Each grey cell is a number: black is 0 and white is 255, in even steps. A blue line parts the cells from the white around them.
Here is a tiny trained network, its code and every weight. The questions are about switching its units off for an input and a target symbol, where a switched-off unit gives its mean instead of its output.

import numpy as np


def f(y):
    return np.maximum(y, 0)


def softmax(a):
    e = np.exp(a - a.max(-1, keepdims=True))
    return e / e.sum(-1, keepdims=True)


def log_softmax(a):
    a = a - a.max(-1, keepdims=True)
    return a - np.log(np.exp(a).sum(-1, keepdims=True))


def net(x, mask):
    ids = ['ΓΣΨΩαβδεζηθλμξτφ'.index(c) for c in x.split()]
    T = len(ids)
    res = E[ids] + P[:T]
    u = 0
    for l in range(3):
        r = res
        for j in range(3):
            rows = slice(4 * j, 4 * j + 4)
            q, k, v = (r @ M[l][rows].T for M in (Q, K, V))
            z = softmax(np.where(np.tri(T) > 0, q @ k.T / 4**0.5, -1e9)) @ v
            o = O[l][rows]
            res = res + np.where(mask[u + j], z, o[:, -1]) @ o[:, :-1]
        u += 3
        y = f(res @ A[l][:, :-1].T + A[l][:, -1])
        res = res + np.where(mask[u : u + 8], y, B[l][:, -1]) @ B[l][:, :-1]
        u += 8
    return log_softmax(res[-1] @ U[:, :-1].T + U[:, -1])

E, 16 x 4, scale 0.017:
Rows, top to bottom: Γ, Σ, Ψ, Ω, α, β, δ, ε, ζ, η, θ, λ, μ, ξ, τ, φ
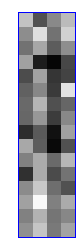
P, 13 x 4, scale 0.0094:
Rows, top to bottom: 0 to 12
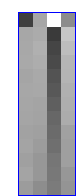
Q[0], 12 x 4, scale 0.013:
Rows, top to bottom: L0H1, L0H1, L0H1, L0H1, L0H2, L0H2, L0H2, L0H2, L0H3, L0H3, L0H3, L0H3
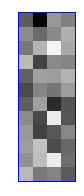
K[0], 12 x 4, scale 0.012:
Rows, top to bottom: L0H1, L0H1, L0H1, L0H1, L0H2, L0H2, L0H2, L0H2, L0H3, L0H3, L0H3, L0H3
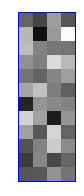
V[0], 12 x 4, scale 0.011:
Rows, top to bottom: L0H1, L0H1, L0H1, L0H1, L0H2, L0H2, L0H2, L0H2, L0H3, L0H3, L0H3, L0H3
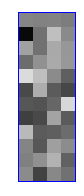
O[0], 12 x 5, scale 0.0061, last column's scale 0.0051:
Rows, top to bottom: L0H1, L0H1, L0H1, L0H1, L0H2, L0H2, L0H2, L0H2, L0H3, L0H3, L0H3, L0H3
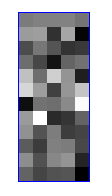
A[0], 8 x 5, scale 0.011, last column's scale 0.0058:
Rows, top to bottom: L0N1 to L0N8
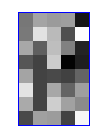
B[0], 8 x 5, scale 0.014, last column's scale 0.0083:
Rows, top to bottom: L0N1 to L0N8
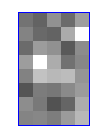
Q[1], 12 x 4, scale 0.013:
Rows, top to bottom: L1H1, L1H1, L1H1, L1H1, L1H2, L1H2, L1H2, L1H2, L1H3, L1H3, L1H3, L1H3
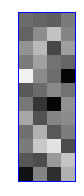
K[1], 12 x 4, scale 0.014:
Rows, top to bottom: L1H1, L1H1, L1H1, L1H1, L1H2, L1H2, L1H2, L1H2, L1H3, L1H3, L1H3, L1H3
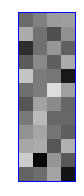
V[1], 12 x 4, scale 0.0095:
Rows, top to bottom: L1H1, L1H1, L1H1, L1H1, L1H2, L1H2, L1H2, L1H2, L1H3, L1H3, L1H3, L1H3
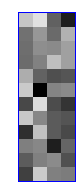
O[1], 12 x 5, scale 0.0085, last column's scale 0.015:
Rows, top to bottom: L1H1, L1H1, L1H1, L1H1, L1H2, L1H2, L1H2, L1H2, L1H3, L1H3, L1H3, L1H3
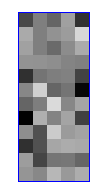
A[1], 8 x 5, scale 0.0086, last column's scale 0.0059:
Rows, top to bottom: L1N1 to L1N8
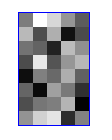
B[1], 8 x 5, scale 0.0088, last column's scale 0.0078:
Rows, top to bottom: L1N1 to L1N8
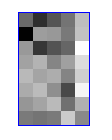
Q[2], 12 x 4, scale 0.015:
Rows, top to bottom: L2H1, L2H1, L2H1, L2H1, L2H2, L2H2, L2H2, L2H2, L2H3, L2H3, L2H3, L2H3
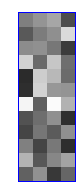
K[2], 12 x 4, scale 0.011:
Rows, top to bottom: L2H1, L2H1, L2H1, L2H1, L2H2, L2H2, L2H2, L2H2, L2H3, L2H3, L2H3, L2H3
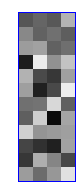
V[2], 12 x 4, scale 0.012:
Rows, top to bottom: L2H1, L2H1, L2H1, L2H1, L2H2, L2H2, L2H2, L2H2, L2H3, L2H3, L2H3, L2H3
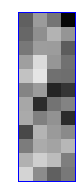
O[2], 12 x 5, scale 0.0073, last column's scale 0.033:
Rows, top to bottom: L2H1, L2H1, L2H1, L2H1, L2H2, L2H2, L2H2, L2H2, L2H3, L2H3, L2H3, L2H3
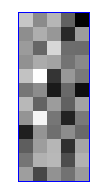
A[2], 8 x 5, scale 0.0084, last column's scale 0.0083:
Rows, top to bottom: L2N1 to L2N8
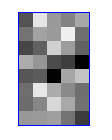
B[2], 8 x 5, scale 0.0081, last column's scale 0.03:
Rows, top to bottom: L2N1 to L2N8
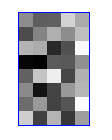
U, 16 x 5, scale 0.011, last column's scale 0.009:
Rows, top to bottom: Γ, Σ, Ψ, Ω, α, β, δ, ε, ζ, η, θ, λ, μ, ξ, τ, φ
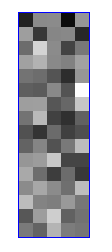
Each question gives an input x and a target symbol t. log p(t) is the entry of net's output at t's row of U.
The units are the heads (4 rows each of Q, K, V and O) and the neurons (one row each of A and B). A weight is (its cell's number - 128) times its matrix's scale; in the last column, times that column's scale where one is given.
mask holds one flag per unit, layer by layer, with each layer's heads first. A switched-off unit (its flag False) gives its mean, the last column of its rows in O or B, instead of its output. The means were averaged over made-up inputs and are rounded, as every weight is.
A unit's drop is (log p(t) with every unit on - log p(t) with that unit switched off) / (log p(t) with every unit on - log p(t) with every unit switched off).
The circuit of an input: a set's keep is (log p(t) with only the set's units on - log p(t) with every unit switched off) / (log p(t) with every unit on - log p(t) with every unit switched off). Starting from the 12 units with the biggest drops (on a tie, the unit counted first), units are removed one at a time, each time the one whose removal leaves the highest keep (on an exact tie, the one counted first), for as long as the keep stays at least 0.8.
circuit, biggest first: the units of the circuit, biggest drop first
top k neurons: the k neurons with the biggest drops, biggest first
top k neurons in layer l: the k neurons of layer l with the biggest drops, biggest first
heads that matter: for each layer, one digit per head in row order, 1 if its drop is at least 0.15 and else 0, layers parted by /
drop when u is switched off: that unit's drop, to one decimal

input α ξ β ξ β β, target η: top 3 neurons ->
[L1N5; L1N7; L1N4]
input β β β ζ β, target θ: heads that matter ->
010 / 011 / 000
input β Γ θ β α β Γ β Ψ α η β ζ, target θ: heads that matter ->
111 / 010 / 100
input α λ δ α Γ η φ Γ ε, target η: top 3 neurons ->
[L0N4; L0N3; L0N2]
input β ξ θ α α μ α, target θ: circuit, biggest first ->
[L0H2; L1H2; L1H3; L2H2]
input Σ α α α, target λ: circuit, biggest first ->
[L1H2; L2H3; L0N2]
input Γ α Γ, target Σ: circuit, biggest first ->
[L2H3; L0H3]
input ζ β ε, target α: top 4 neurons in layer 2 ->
[L2N6; L2N7; L2N3; L2N1]
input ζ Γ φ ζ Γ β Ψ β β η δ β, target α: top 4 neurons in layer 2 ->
[L2N6; L2N7; L2N3; L2N5]
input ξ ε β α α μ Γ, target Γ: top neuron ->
[L2N5]
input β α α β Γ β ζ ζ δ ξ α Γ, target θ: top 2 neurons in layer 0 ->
[L0N2; L0N4]
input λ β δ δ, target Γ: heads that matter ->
111 / 011 / 011
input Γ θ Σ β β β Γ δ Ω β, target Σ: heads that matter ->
011 / 011 / 001
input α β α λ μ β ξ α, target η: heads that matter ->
010 / 011 / 000
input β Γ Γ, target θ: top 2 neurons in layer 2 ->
[L2N8; L2N4]
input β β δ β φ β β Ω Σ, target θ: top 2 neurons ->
[L0N5; L1N6]
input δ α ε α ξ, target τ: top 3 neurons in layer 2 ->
[L2N5; L2N3; L2N2]
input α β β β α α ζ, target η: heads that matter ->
010 / 011 / 000
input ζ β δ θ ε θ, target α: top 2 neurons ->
[L2N6; L2N7]
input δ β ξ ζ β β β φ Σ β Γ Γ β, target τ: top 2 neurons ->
[L2N5; L2N3]
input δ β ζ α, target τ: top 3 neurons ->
[L2N5; L2N3; L1N6]
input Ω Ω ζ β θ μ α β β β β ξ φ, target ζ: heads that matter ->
001 / 010 / 010
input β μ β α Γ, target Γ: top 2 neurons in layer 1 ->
[L1N2; L1N6]
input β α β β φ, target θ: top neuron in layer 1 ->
[L1N6]
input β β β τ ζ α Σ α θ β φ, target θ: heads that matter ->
010 / 011 / 010
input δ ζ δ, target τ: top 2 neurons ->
[L2N5; L2N3]
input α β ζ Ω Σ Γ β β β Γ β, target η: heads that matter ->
111 / 111 / 011
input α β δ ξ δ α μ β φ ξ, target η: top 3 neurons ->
[L1N5; L1N7; L1N4]
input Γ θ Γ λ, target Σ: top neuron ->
[L0N4]
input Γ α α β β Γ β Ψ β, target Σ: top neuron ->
[L0N4]
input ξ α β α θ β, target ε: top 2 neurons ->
[L2N5; L2N4]
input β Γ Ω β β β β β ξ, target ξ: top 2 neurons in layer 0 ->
[L0N7; L0N8]
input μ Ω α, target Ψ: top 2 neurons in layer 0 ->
[L0N5; L0N2]
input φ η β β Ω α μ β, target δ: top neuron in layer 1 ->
[L1N2]
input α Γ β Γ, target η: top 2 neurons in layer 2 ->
[L2N1; L2N5]
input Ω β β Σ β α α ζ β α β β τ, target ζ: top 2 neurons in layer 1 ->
[L1N1; L1N8]
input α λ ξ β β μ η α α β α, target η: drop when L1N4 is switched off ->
0.2
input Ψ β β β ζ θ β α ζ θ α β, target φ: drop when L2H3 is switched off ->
0.3
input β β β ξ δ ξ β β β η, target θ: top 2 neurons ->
[L1N6; L0N5]
